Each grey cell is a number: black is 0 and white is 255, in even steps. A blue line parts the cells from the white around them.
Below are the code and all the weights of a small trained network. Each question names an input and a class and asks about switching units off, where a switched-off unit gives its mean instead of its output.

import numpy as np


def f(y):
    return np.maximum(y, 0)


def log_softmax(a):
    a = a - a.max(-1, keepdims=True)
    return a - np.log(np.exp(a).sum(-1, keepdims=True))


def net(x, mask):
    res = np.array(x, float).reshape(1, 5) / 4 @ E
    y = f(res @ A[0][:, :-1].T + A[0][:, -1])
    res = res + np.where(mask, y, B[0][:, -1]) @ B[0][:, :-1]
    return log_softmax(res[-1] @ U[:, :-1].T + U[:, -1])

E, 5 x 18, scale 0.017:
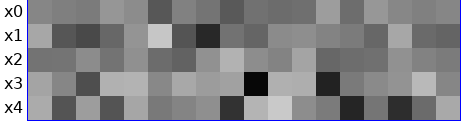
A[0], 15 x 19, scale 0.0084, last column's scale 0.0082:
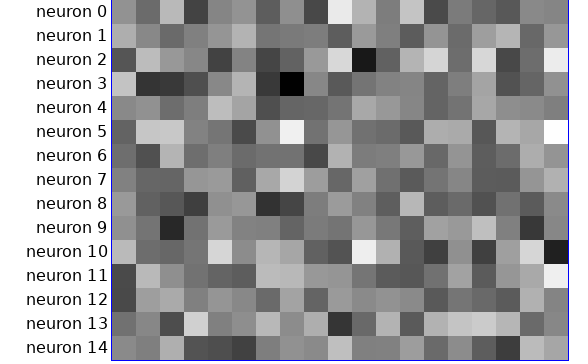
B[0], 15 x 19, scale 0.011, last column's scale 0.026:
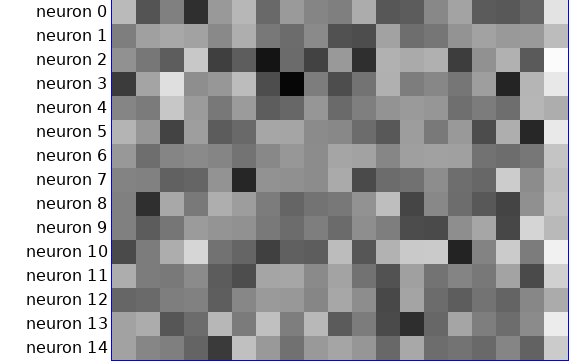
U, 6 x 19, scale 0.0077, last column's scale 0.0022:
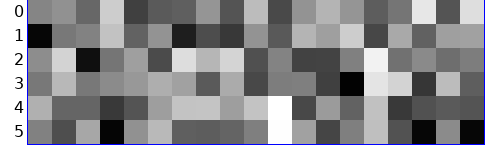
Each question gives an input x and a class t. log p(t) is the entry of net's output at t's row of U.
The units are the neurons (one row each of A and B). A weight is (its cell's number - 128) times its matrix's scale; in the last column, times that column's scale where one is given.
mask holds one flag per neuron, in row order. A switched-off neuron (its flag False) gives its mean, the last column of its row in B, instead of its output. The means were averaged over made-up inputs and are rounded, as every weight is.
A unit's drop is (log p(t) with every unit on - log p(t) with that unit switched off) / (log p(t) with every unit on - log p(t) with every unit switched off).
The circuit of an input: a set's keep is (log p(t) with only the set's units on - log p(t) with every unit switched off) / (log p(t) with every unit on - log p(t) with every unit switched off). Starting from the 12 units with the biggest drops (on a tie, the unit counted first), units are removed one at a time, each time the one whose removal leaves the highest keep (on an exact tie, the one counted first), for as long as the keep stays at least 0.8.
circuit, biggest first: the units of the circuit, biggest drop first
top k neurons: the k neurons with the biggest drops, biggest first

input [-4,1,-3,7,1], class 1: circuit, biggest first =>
neuron 5
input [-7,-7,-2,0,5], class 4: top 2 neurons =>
neuron 2; neuron 0
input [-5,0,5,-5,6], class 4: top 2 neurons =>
neuron 3; neuron 14
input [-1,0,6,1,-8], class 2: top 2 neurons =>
neuron 13; neuron 10
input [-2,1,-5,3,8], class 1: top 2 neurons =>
neuron 10; neuron 5
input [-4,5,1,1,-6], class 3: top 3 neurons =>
neuron 10; neuron 13; neuron 9
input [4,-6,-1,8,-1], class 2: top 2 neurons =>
neuron 13; neuron 2
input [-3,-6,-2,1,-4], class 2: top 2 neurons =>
neuron 10; neuron 13
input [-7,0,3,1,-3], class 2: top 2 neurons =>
neuron 10; neuron 3
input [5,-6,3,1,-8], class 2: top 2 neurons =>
neuron 13; neuron 10
